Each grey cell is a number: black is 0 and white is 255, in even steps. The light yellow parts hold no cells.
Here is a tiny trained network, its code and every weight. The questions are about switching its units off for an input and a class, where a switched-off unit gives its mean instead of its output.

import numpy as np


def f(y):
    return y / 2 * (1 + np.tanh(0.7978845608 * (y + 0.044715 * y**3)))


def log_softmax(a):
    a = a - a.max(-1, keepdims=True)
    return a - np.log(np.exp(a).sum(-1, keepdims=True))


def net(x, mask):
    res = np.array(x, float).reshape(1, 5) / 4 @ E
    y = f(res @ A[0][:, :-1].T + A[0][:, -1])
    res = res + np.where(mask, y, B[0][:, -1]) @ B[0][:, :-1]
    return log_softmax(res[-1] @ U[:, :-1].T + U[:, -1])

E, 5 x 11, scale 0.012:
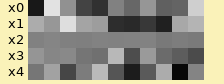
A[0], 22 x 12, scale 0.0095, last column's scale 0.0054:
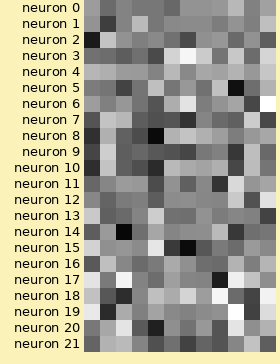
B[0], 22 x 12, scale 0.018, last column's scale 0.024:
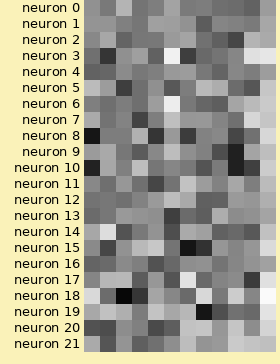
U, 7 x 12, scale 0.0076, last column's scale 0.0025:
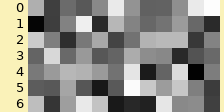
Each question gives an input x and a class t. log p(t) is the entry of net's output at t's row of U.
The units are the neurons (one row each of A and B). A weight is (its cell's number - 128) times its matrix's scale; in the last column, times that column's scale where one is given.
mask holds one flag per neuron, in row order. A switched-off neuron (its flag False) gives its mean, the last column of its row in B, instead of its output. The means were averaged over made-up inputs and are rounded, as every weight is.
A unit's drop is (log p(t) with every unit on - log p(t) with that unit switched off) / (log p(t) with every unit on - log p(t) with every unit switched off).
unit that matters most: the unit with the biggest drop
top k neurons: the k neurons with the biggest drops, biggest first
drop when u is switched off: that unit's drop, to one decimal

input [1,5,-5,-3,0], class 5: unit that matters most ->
neuron 3
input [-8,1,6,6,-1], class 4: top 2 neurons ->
neuron 19; neuron 3
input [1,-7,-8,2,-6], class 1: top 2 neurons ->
neuron 8; neuron 10
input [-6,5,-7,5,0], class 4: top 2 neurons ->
neuron 19; neuron 17
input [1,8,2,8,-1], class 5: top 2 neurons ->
neuron 20; neuron 21
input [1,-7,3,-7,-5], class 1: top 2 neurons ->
neuron 8; neuron 10
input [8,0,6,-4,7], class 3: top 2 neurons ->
neuron 10; neuron 3
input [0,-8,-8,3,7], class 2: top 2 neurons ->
neuron 18; neuron 5
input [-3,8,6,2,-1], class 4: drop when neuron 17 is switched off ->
0.2
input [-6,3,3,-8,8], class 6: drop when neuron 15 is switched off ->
0.3
